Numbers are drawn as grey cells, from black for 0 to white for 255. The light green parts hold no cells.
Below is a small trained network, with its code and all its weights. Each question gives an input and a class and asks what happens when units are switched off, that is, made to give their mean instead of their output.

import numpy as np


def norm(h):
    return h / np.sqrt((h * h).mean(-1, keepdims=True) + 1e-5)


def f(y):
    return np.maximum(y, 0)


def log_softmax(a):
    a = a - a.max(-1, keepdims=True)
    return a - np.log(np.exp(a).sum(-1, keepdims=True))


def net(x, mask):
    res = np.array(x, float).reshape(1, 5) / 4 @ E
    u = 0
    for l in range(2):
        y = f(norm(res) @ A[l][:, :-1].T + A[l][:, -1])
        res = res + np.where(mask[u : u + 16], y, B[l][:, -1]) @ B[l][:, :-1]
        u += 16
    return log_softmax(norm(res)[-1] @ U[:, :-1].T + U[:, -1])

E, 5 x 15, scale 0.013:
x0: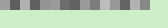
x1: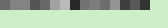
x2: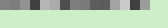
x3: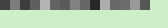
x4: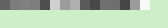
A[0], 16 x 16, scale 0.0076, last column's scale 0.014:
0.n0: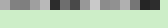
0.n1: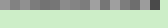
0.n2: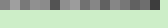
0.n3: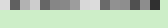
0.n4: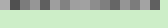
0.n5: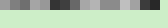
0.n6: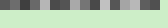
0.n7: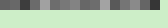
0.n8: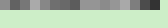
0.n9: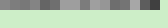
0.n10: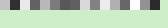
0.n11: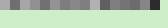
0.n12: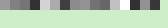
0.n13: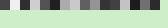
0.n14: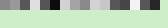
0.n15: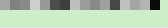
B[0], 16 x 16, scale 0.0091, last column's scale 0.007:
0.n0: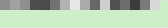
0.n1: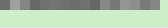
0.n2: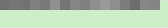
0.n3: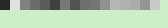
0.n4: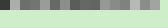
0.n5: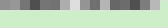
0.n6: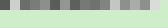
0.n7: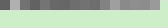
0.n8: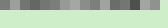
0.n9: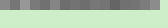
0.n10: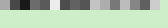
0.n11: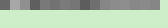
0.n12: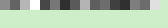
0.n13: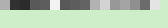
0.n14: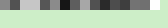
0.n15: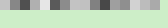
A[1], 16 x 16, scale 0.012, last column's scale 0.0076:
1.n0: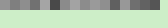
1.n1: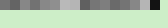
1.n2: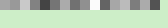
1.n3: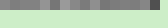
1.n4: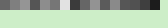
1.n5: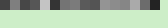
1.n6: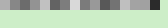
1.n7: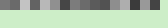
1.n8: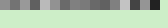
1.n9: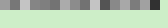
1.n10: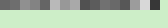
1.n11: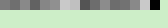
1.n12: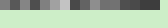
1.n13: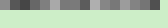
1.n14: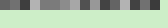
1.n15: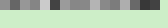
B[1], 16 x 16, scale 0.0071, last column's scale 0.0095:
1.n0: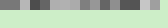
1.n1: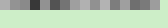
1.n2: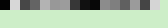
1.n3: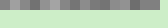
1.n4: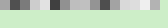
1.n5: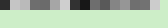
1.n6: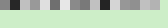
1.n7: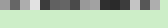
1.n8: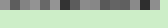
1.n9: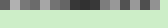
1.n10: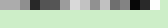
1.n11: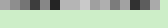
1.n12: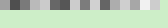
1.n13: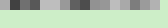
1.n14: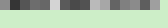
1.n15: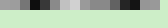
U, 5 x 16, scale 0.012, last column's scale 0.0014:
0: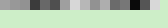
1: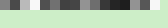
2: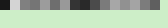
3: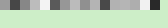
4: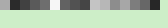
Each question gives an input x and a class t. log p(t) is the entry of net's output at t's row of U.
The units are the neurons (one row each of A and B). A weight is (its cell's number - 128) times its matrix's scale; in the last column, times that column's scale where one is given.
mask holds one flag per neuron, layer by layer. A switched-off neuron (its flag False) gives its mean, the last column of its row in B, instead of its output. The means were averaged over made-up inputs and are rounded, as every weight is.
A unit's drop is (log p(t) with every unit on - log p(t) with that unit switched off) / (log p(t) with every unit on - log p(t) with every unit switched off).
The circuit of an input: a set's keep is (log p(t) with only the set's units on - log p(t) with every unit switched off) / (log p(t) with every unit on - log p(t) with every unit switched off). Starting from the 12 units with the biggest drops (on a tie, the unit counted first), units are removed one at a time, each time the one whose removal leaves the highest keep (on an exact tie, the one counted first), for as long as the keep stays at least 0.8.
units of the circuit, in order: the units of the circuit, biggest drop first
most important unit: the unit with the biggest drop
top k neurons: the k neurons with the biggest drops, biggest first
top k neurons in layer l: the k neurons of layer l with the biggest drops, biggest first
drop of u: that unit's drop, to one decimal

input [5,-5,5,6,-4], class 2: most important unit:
0.n6
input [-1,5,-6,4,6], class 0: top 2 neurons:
[1.n10 0.n12]
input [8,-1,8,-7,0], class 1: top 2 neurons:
[0.n12 0.n13]
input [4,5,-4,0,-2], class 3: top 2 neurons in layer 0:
[0.n12 0.n13]
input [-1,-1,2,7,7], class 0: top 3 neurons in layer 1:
[1.n10 1.n11 1.n2]
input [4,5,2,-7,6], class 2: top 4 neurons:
[1.n2 0.n0 1.n9 0.n5]
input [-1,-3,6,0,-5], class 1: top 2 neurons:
[0.n12 1.n10]
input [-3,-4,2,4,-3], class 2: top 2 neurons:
[0.n6 1.n5]
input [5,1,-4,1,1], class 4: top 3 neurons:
[0.n10 0.n12 1.n13]
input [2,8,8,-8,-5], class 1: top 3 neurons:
[0.n12 1.n7 0.n6]
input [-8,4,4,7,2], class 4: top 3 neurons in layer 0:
[0.n13 0.n3 0.n4]
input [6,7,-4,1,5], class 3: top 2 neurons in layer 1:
[1.n12 1.n4]
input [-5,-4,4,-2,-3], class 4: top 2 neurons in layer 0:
[0.n13 0.n14]
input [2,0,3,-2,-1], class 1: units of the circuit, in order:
[0.n12]
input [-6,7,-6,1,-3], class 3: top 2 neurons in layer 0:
[0.n12 0.n10]
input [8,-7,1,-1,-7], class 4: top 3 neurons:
[0.n10 1.n10 1.n13]
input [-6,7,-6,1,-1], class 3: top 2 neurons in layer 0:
[0.n12 0.n10]
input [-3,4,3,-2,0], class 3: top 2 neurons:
[0.n14 1.n12]
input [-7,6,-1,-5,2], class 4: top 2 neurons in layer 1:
[1.n14 1.n2]
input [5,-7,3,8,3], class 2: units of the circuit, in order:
[1.n5]
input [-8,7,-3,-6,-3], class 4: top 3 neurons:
[0.n13 1.n14 1.n2]
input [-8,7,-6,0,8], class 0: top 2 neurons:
[1.n10 0.n10]
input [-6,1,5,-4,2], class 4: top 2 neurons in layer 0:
[0.n13 0.n14]
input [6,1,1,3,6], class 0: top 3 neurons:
[1.n10 0.n13 1.n11]
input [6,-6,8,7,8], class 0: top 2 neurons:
[1.n10 0.n14]
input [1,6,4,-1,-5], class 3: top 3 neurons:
[1.n4 1.n12 1.n10]
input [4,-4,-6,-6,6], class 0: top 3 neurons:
[1.n10 0.n12 0.n6]
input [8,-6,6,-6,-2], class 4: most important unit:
0.n10
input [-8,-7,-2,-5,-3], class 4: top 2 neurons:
[0.n13 1.n14]
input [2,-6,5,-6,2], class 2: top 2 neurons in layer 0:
[0.n3 0.n14]
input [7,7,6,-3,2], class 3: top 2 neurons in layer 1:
[1.n12 1.n4]
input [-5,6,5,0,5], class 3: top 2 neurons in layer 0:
[0.n14 0.n0]
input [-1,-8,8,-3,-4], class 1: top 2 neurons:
[0.n12 1.n7]
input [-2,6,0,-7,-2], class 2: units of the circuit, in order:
[1.n2]
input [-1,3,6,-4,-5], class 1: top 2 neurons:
[0.n12 1.n10]
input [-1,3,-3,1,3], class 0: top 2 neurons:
[1.n10 0.n12]
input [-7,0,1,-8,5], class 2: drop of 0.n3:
0.1
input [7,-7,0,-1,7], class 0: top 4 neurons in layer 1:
[1.n10 1.n11 1.n12 1.n4]
